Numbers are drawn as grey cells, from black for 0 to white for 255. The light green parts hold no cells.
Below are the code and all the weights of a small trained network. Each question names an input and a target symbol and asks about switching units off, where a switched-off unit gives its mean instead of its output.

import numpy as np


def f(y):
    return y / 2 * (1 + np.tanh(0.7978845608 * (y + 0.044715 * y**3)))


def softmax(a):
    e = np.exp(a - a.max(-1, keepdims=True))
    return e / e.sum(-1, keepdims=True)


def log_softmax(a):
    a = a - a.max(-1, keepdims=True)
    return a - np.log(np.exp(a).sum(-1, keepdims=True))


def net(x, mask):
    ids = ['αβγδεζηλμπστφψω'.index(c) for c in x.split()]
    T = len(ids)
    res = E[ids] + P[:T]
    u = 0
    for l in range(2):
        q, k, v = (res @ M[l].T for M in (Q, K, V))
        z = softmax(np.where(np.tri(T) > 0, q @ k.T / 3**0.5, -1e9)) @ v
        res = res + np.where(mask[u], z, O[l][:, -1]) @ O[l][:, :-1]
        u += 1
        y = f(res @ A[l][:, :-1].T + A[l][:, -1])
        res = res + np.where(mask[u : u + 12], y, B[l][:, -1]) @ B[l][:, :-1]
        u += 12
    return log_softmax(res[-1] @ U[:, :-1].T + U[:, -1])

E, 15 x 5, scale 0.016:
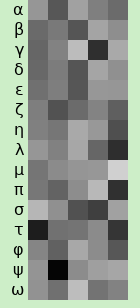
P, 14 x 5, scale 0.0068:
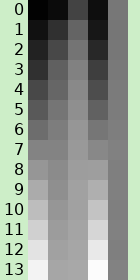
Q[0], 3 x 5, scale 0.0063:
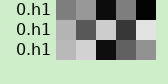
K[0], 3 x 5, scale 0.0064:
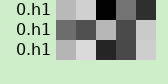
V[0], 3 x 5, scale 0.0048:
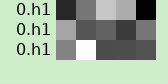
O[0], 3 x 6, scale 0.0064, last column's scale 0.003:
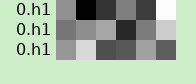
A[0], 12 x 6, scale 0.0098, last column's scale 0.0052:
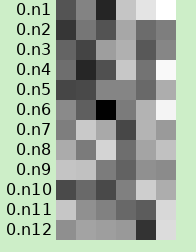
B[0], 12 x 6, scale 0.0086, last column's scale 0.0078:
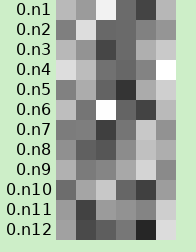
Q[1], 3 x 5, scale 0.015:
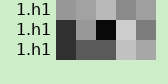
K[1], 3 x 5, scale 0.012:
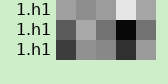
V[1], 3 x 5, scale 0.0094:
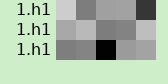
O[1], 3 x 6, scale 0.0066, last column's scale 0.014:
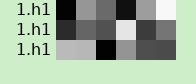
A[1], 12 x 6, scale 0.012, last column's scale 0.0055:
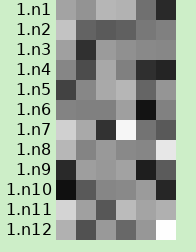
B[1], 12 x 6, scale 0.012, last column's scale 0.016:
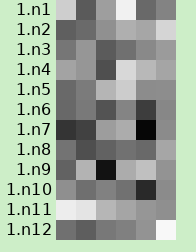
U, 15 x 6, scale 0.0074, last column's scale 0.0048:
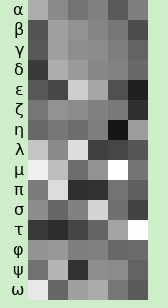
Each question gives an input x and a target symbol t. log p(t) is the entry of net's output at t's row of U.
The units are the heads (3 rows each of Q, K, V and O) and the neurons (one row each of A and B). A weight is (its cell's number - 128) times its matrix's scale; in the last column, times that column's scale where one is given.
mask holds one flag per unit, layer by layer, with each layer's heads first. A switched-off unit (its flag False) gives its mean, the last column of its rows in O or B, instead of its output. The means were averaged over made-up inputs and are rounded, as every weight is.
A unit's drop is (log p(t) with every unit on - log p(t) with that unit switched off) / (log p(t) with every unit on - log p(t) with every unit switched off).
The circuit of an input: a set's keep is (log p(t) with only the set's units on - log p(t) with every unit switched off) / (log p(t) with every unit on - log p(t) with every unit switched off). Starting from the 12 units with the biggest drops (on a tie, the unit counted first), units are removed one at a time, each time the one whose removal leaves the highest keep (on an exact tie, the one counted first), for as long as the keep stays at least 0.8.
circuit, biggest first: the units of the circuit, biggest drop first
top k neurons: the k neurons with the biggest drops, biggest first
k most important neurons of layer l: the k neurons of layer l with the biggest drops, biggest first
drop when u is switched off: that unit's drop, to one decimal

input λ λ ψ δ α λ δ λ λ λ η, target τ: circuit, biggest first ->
[1.n11, 0.n1, 0.n6]
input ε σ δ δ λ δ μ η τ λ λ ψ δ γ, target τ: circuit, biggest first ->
[0.n8, 1.n11, 0.n4]
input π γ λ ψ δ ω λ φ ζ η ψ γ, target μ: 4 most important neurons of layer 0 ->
[0.n6, 0.n1, 0.n8, 0.n7]
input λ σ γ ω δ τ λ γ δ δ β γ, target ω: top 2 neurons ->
[0.n4, 0.n6]
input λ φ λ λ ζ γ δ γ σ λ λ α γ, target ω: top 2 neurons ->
[0.n6, 0.n1]
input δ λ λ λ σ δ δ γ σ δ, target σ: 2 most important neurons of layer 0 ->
[0.n9, 0.n11]
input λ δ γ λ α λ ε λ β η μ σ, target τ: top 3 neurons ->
[0.n6, 0.n3, 0.n4]
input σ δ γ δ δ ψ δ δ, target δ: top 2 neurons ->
[0.n5, 1.n9]
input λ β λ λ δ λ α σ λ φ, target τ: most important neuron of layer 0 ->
[0.n12]
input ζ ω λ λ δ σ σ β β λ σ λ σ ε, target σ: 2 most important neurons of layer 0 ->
[0.n9, 0.n11]
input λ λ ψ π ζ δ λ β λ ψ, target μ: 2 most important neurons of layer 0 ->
[0.n3, 0.n4]
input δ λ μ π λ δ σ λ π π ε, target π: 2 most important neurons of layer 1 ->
[1.n9, 1.n2]
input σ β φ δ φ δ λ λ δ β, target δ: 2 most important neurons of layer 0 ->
[0.n1, 0.n6]
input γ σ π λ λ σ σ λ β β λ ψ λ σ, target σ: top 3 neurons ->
[1.n7, 0.n5, 0.n9]
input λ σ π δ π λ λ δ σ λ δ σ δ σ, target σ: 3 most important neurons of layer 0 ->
[0.n9, 0.n7, 0.n8]
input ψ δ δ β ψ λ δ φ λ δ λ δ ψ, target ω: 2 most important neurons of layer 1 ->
[1.n11, 1.n7]
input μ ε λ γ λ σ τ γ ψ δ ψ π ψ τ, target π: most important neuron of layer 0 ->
[0.n8]
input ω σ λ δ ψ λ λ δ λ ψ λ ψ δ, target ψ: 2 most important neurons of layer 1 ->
[1.n9, 1.n6]
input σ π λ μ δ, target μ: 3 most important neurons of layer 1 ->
[1.n9, 1.n4, 1.n7]
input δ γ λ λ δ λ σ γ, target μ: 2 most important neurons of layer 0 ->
[0.n7, 0.n1]
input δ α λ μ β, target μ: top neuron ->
[0.n2]
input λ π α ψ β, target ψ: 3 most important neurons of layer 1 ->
[1.n9, 1.n4, 1.n6]
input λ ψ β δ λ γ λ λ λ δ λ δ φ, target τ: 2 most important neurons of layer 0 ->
[0.n5, 0.n7]
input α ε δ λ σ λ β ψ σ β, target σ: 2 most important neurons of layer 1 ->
[1.n1, 1.n5]
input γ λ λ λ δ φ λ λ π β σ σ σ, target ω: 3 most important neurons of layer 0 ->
[0.n9, 0.n7, 0.n8]
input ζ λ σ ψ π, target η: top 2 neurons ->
[1.n7, 0.n4]
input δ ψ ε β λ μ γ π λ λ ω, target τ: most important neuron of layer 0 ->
[0.n4]
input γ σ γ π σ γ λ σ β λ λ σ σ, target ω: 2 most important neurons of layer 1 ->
[1.n11, 1.n7]
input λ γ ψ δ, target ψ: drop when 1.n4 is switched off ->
0.2
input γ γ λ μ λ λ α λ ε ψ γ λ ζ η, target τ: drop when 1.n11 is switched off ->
0.2
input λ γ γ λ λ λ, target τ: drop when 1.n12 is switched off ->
0.1
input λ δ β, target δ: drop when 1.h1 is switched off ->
0.8
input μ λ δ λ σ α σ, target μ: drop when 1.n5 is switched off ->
0.0
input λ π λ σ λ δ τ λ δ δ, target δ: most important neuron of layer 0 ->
[0.n1]
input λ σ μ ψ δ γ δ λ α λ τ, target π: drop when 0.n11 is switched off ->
0.1
